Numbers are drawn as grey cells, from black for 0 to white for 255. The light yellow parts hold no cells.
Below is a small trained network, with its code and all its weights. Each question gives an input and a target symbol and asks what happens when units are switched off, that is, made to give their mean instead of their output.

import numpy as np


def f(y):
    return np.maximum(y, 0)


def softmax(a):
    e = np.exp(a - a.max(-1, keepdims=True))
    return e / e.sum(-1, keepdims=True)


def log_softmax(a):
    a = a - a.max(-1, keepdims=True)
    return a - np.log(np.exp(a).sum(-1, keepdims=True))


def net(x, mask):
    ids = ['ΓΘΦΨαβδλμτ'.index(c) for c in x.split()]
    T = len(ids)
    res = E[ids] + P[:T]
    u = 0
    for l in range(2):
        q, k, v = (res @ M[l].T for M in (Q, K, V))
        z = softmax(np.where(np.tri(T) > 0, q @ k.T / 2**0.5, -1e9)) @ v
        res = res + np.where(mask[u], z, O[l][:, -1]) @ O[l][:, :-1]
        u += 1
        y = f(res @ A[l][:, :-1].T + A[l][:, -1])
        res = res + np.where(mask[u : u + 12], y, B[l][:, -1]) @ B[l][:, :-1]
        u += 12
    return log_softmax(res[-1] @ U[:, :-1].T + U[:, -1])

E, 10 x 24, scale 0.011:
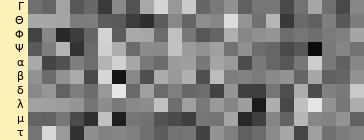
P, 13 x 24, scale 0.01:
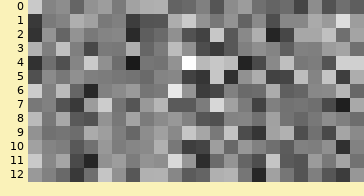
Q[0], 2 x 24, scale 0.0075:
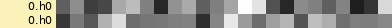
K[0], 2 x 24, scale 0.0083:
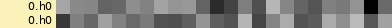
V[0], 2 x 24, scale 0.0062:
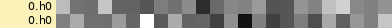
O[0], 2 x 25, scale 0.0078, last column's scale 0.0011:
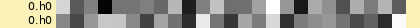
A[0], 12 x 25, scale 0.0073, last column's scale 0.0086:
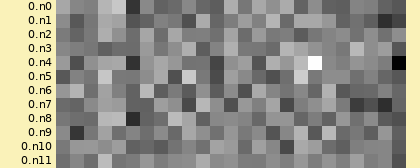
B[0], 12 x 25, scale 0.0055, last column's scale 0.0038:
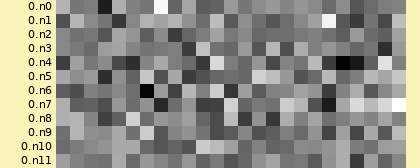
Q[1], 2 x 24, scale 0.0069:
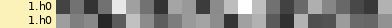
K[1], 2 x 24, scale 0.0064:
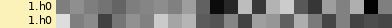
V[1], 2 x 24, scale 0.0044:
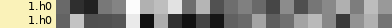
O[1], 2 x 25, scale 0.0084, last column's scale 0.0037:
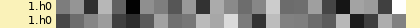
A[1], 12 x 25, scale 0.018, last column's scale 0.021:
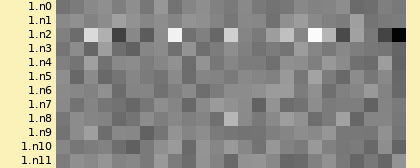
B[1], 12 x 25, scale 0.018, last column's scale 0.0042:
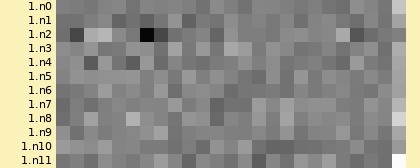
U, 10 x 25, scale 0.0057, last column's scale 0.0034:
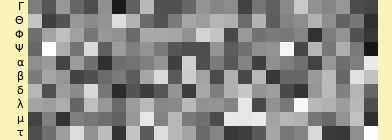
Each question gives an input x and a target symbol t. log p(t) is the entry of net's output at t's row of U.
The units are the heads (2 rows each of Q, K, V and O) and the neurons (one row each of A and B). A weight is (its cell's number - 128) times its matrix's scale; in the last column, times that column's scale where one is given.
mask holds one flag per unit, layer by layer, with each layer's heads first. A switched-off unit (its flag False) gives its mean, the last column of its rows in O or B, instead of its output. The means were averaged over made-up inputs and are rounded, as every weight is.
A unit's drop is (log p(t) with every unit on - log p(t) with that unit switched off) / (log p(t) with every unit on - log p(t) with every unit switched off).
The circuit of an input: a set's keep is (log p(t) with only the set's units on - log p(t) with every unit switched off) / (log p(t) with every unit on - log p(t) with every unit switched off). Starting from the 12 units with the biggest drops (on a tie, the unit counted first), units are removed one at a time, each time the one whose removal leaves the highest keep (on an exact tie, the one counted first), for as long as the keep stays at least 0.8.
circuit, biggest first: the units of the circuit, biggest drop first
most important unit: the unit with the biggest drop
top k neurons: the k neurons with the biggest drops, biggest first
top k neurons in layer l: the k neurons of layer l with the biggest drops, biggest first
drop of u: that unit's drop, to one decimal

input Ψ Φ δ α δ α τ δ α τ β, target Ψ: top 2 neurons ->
0.n5, 0.n9
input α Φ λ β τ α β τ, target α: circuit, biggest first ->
1.h0, 1.n8
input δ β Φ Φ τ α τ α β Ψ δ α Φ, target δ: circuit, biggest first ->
0.n7, 0.h0
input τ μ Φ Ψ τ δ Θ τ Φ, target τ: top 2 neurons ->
0.n7, 1.n7
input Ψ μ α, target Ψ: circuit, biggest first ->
0.h0, 0.n5, 0.n9
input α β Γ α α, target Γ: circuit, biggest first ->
1.h0, 1.n1
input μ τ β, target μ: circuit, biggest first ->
1.n7, 1.h0
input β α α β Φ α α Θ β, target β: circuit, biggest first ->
0.h0
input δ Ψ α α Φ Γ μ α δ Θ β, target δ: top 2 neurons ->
0.n7, 1.n11
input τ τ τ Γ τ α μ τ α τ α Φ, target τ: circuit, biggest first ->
0.h0, 1.h0
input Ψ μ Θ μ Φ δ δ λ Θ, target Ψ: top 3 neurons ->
0.n5, 0.n9, 0.n1
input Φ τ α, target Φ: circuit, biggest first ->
1.h0, 1.n3, 0.h0
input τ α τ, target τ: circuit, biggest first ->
1.h0, 0.h0
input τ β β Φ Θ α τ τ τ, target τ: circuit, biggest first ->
1.h0
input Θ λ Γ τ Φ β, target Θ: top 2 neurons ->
1.n4, 1.n9
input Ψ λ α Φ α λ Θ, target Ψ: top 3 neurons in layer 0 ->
0.n5, 0.n9, 0.n7
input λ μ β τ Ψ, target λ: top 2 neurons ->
1.n5, 0.n3
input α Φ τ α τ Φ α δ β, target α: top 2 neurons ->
1.n8, 0.n7
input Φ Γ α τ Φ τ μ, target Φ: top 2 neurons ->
1.n3, 0.n9
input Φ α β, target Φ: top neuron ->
1.n3
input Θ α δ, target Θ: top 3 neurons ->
1.n9, 1.n4, 0.n6
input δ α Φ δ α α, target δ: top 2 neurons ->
0.n7, 1.n11
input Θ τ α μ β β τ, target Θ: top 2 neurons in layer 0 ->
0.n0, 0.n7
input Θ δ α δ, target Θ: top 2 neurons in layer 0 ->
0.n1, 0.n6
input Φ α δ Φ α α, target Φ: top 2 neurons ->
1.n3, 0.n9
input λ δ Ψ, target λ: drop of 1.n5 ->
0.3
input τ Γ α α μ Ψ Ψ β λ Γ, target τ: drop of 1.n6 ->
-0.1
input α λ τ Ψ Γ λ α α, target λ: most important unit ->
0.h0
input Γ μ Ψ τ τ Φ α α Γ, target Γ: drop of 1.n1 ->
0.6
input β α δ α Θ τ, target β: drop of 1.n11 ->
0.3
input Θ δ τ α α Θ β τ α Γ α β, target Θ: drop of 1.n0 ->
0.1
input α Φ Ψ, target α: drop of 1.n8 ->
0.2
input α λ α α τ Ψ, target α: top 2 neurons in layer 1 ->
1.n8, 1.n3
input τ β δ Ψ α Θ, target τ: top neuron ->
0.n7
